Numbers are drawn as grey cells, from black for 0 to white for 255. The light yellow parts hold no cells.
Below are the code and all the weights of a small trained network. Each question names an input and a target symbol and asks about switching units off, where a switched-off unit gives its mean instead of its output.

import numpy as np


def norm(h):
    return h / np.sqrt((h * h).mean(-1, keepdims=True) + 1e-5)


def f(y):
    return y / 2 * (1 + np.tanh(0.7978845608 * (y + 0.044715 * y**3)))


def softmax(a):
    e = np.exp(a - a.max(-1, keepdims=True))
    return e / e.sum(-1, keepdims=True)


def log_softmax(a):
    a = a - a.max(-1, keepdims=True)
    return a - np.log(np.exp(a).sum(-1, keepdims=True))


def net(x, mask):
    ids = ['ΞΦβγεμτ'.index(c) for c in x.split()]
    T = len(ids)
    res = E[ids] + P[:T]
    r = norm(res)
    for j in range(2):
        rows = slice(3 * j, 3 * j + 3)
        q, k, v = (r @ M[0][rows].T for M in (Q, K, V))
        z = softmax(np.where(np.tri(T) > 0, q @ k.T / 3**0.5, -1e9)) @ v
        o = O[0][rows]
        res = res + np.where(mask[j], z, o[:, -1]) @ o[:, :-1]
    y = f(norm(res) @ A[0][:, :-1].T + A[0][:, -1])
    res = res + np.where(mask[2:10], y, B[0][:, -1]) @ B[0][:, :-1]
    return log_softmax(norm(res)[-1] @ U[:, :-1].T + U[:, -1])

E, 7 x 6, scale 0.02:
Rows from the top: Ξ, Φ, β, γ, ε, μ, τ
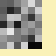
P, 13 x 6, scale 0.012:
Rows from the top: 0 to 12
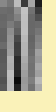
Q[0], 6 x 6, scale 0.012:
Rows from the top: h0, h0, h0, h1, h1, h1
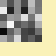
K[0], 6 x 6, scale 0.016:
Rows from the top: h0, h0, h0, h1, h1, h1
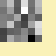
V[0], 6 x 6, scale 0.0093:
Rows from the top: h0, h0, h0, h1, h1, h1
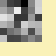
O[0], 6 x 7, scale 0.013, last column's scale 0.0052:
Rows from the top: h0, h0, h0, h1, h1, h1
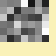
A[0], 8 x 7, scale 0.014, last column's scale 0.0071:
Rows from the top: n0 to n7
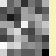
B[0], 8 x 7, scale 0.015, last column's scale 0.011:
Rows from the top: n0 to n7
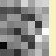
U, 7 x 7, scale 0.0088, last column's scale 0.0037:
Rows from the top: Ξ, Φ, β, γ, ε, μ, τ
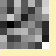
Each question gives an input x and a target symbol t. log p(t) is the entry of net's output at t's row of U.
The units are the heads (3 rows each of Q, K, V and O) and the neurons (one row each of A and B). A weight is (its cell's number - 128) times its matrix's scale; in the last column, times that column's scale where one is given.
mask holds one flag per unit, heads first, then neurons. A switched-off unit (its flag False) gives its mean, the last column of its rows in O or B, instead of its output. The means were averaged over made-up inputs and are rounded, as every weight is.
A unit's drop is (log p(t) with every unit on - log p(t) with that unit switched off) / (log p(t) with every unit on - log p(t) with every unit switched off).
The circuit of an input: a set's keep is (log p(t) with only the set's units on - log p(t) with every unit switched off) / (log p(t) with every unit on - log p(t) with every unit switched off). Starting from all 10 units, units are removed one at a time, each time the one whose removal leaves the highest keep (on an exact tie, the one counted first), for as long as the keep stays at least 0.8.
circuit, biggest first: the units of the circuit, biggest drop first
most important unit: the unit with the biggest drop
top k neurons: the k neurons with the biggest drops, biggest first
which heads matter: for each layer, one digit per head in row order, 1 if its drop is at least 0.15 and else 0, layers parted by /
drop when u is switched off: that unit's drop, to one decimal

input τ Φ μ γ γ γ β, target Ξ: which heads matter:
10
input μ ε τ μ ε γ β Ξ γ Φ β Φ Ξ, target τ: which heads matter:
10
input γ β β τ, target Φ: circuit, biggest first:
(h0)
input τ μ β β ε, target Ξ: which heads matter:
10
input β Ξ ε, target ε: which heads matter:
01
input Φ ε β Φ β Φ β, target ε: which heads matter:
10
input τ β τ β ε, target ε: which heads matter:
00
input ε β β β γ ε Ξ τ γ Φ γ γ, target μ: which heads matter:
11
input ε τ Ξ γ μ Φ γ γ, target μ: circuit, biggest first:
(h0 n0)
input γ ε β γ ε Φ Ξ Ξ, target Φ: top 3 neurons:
(n5 n0 n3)
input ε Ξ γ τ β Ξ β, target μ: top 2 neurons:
(n0 n4)
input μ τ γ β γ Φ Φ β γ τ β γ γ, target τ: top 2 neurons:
(n3 n4)
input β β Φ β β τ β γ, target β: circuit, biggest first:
(h0 n4)
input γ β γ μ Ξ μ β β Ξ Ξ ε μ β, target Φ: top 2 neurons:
(n5 n0)
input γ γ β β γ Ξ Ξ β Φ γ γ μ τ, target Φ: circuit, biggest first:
(h0 n5)
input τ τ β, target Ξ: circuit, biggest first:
(h0)
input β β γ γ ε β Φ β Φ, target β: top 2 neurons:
(n2 n4)
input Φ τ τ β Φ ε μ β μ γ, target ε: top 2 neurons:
(n4 n2)
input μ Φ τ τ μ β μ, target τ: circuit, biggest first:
(h0 n3 n5)
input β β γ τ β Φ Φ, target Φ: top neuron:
(n2)
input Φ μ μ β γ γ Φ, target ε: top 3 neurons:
(n4 n3 n2)
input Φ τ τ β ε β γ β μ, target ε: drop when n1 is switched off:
0.1
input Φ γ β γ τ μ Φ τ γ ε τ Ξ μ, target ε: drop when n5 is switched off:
0.0
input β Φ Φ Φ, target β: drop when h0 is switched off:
0.2
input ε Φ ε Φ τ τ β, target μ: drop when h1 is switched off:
-0.1
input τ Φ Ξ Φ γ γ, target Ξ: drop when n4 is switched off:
0.2
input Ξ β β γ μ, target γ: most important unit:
n4
